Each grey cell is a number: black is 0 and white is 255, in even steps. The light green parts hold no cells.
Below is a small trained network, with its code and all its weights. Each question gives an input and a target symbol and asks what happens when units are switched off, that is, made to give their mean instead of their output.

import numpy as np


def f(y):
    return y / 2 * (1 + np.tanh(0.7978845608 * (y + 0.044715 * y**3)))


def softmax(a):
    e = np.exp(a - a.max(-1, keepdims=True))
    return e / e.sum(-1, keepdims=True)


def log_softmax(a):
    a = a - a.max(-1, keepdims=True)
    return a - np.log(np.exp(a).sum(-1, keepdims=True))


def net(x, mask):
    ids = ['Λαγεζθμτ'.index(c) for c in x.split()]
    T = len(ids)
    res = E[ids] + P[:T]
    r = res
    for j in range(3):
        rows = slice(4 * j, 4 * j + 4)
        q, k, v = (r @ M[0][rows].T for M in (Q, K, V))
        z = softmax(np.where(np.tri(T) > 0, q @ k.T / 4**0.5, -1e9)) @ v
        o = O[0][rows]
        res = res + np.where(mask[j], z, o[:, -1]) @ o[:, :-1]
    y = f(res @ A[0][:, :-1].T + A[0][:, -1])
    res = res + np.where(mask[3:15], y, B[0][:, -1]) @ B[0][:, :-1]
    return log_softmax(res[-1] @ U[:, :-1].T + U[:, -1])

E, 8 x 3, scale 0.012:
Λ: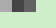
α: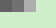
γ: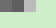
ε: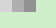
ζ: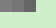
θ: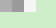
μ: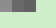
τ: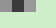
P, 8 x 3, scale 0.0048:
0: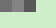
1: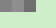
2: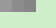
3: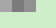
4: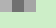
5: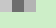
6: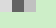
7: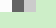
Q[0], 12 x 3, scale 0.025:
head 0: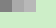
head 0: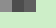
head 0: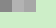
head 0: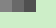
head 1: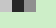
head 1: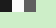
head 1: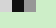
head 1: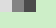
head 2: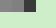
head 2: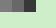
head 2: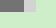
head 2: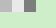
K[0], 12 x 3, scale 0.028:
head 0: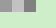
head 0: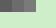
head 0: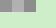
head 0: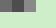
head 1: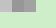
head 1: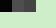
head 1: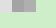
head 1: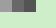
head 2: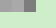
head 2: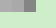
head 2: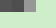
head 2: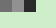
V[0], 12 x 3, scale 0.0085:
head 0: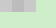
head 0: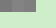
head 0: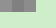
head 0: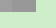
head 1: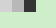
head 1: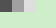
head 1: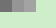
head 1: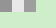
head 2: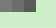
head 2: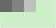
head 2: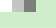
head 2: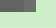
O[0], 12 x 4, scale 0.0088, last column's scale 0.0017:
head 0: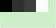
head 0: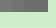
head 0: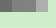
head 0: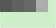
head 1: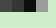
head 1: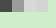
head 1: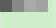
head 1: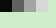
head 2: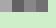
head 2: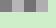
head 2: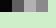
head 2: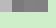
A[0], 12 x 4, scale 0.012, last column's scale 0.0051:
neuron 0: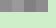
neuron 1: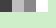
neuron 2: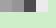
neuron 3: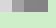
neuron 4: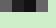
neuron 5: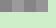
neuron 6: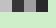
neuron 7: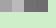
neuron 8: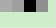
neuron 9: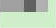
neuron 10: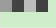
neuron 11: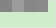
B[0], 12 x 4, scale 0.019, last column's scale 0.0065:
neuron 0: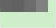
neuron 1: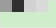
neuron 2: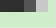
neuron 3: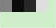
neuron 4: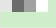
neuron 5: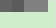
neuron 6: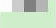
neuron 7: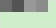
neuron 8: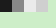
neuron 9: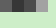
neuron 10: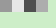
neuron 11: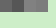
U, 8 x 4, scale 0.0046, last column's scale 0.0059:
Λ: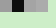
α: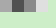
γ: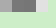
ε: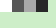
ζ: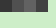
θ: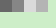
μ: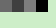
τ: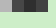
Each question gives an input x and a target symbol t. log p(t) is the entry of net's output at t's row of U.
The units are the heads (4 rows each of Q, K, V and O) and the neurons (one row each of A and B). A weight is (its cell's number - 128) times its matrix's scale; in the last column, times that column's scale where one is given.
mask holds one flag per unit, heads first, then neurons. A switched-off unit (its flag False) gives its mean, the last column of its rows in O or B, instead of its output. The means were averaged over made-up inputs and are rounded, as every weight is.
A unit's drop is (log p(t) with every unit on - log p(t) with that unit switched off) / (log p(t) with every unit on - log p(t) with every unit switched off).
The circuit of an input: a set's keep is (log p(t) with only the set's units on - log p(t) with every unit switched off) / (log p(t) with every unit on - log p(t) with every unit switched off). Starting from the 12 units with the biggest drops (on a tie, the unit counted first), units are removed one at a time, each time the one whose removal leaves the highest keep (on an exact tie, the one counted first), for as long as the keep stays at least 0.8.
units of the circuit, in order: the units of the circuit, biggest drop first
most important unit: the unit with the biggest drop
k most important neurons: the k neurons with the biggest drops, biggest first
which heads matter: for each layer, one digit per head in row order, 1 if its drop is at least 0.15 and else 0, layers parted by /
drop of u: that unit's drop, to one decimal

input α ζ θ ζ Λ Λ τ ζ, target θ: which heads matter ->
010
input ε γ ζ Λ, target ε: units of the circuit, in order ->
neuron 4; head 1
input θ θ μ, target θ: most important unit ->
head 1
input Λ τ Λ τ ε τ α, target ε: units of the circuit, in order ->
neuron 4; head 1; head 0; neuron 2
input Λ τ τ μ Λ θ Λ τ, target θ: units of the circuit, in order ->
head 1; neuron 3
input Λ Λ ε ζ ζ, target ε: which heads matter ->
011
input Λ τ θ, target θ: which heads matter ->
010
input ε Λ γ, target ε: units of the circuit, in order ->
neuron 4; head 1; head 0; neuron 2
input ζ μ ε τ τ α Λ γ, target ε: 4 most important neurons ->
neuron 4; neuron 2; neuron 8; neuron 3
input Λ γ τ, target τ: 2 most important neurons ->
neuron 3; neuron 1
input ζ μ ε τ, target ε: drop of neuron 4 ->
0.6
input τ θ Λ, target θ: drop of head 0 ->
0.1
